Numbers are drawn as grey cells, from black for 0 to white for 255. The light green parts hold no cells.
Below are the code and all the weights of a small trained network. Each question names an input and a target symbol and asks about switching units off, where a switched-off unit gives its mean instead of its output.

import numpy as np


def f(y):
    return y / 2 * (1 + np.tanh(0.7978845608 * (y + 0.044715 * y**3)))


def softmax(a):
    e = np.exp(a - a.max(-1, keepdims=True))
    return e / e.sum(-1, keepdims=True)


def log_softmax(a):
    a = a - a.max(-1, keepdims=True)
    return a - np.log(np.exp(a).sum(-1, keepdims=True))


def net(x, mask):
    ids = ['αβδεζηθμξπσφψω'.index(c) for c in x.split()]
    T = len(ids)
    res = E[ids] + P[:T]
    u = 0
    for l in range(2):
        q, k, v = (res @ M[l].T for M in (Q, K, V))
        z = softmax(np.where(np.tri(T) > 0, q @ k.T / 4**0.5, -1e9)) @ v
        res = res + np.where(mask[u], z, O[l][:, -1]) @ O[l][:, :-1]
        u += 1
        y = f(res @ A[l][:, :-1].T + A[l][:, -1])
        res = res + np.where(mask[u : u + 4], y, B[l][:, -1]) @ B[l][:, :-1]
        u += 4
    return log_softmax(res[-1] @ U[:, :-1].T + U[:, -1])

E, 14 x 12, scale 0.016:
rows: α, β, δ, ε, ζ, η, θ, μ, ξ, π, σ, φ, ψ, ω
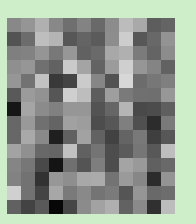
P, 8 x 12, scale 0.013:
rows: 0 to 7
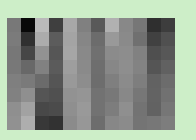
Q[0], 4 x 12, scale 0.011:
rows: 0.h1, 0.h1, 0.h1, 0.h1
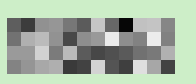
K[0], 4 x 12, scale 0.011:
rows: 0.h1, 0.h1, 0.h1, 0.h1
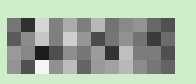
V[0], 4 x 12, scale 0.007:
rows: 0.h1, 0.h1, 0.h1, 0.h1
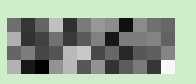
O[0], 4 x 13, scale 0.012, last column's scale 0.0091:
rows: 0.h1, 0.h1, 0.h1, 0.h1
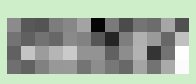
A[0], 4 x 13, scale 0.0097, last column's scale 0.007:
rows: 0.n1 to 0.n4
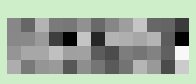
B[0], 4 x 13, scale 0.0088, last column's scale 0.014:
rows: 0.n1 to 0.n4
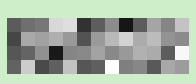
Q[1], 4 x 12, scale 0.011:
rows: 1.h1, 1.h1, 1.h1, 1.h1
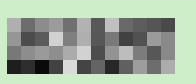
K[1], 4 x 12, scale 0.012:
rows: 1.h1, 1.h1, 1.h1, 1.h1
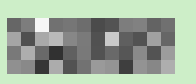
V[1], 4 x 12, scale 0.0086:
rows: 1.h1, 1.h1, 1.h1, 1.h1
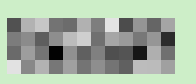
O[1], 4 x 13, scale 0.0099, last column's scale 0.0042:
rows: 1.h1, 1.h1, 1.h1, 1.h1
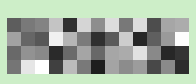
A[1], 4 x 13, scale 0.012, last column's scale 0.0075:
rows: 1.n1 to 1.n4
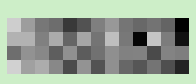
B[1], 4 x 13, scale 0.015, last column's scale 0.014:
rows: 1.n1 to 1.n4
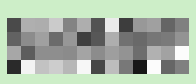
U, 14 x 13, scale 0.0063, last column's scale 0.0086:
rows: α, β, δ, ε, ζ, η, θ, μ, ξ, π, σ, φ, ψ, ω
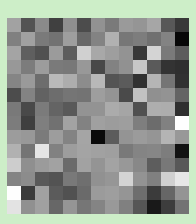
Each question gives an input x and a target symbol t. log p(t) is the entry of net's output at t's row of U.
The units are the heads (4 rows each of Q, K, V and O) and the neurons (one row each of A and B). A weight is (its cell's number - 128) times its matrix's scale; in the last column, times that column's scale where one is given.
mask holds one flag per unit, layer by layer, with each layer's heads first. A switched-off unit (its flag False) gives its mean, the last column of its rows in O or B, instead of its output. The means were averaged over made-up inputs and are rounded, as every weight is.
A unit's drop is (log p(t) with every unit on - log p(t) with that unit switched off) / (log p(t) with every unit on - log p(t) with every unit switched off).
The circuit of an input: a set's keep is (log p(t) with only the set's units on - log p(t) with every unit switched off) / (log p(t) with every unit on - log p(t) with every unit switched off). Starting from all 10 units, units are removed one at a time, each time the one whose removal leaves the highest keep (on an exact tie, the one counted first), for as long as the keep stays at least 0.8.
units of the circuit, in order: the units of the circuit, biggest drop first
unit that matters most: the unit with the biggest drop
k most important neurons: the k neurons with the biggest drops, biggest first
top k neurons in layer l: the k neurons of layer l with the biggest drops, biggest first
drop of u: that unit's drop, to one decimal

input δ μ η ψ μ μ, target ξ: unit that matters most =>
1.h1
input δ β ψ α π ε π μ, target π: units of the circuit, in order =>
(1.h1, 0.h1, 1.n3)
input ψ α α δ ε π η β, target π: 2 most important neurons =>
(1.n3, 0.n4)
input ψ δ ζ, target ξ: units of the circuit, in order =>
(0.h1, 1.h1)
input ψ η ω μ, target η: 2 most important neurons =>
(0.n3, 1.n3)
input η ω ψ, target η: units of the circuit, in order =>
(0.n3, 1.h1, 1.n3)
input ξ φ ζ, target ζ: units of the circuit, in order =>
(1.h1, 0.n1)
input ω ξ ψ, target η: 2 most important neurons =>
(0.n3, 0.n1)
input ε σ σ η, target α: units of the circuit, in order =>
(1.h1, 0.h1)
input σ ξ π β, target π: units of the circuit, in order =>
(1.h1, 1.n3, 0.h1)
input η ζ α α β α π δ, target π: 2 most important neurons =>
(1.n3, 0.n4)
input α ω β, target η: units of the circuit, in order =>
(1.h1, 1.n3)
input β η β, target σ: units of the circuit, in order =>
(0.h1, 1.h1)
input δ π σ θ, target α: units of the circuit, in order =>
(1.h1, 0.h1, 0.n3)
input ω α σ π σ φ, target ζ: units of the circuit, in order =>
(1.h1)
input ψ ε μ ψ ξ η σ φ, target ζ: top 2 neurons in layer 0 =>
(0.n4, 0.n3)
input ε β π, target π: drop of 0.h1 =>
0.3
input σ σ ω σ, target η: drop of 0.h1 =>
0.2
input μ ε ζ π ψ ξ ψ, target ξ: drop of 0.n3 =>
-0.1
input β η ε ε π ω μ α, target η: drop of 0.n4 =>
-0.1
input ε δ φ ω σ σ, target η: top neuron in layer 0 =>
(0.n3)
